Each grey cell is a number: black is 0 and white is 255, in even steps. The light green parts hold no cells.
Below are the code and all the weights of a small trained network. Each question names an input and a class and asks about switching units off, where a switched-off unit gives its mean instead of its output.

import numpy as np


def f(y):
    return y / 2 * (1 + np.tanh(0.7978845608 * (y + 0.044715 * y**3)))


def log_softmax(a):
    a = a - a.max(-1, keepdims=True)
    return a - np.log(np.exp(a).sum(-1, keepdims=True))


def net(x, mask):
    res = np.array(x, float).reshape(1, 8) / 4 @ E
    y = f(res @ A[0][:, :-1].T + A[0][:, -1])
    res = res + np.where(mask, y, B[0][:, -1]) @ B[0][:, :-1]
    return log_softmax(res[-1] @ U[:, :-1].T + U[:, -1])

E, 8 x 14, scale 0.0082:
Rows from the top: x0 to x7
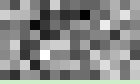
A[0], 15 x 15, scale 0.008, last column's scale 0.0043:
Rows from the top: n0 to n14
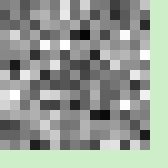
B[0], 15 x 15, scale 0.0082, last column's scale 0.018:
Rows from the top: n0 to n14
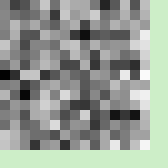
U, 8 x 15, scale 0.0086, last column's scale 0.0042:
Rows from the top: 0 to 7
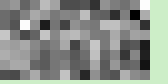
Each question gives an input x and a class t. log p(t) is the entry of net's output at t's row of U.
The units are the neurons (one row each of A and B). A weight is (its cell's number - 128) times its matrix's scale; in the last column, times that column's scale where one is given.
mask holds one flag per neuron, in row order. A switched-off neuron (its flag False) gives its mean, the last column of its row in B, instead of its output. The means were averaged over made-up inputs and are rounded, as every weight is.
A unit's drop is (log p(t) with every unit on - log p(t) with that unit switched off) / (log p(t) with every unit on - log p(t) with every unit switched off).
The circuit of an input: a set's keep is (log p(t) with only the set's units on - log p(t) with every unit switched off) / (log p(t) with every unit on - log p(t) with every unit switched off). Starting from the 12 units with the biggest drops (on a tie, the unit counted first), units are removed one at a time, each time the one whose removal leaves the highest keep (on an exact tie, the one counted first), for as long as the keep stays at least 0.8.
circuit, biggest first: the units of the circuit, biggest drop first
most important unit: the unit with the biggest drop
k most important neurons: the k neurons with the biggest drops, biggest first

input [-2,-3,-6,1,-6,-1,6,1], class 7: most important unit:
n14
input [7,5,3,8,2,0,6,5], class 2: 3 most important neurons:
n7; n9; n11
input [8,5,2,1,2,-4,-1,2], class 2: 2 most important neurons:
n7; n9
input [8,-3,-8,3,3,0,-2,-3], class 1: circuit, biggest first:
n11; n14
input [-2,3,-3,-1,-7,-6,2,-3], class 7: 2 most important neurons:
n14; n5
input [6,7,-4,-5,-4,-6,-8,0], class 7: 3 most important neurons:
n7; n3; n10
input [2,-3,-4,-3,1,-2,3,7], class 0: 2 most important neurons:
n6; n9
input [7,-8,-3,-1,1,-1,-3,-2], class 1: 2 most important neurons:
n11; n9
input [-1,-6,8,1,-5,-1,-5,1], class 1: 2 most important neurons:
n9; n14
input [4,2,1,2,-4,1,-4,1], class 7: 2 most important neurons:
n14; n7
